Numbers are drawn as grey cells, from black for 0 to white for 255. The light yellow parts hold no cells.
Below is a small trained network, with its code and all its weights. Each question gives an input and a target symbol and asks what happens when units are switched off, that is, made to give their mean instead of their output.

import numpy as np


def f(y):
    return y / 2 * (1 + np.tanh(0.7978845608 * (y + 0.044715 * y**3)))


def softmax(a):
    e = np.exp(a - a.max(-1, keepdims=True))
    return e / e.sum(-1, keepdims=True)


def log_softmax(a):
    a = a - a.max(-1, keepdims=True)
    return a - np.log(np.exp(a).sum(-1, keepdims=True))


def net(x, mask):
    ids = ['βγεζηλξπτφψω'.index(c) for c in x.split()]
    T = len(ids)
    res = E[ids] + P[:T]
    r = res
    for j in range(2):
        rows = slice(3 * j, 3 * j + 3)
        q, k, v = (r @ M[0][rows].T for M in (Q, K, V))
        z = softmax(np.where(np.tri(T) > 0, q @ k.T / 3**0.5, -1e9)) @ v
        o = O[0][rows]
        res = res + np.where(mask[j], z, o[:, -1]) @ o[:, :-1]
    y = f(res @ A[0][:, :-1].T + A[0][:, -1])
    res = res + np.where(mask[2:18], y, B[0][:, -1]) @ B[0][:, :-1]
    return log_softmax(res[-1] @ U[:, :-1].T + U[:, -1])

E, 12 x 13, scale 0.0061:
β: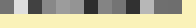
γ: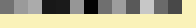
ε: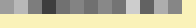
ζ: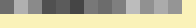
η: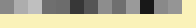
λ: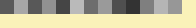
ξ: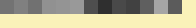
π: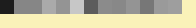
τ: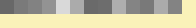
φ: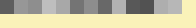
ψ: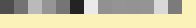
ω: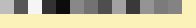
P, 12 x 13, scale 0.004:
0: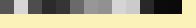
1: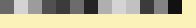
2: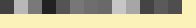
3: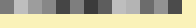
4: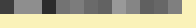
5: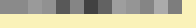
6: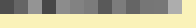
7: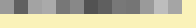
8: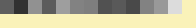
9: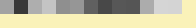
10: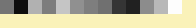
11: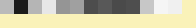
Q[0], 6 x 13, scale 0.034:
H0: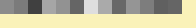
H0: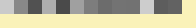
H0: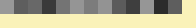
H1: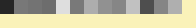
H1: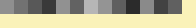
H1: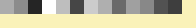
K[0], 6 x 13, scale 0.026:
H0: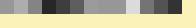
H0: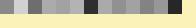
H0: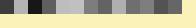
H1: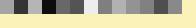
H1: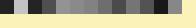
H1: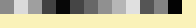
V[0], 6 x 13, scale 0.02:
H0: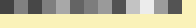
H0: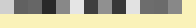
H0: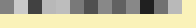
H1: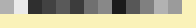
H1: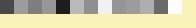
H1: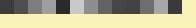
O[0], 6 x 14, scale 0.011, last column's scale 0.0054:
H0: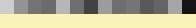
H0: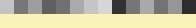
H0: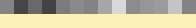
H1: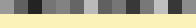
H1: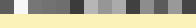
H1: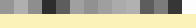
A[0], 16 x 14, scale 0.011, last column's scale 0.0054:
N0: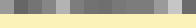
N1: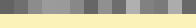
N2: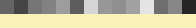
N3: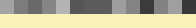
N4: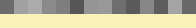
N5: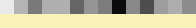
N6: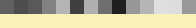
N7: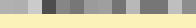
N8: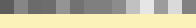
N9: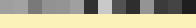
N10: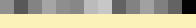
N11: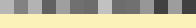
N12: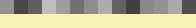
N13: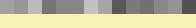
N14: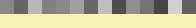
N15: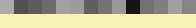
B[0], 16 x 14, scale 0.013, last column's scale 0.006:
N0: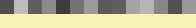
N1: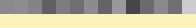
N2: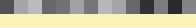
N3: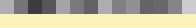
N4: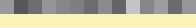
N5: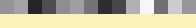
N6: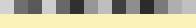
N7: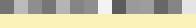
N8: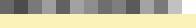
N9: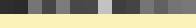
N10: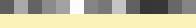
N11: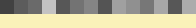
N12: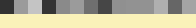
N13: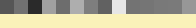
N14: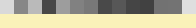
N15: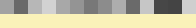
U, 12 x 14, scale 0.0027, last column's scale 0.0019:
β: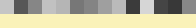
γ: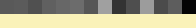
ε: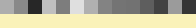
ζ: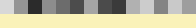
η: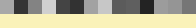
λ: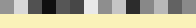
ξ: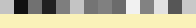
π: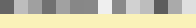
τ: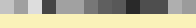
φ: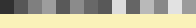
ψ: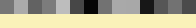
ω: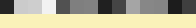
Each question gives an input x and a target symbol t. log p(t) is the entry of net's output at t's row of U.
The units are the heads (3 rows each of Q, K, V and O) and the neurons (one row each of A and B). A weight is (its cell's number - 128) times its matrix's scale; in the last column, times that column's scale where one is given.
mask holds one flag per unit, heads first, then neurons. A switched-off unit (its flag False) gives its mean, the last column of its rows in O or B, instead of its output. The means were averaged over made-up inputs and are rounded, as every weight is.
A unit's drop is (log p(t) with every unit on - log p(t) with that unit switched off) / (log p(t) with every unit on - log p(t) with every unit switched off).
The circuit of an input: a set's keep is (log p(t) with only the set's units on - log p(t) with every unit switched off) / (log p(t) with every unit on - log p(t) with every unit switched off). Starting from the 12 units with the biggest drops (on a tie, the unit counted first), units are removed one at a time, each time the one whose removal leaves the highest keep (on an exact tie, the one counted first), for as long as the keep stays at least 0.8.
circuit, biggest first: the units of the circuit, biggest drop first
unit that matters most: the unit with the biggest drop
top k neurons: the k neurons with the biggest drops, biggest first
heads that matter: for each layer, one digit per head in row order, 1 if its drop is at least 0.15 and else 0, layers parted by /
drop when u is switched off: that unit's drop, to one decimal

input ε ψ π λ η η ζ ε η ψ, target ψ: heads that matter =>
10
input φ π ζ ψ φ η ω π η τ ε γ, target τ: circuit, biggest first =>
H1, N14
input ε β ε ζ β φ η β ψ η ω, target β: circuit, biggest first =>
N15, H1
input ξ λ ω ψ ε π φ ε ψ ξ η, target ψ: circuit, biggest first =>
H0, N3
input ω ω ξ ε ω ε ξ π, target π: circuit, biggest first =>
H1, N7
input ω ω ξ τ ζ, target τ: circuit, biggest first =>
H1, N14, N1
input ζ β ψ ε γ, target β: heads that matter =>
11
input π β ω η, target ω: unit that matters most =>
H0
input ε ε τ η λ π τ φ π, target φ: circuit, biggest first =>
H0, H1, N8
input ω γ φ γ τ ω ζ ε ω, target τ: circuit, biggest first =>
N14, H1
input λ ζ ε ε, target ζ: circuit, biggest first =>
N5, H1, H0
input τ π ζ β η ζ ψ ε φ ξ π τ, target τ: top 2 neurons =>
N14, N1
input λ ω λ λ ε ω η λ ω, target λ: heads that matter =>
01
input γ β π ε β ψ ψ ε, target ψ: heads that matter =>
10
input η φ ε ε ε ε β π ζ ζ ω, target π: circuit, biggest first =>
N7, H1
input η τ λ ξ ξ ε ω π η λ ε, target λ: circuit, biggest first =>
H1
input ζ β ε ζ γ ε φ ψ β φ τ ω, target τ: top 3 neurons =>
N14, N1, N11
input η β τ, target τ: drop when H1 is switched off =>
1.1
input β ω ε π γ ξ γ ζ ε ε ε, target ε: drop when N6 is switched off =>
0.5
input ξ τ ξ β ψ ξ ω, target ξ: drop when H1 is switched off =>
0.9
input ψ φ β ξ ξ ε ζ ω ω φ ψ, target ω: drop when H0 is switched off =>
1.0
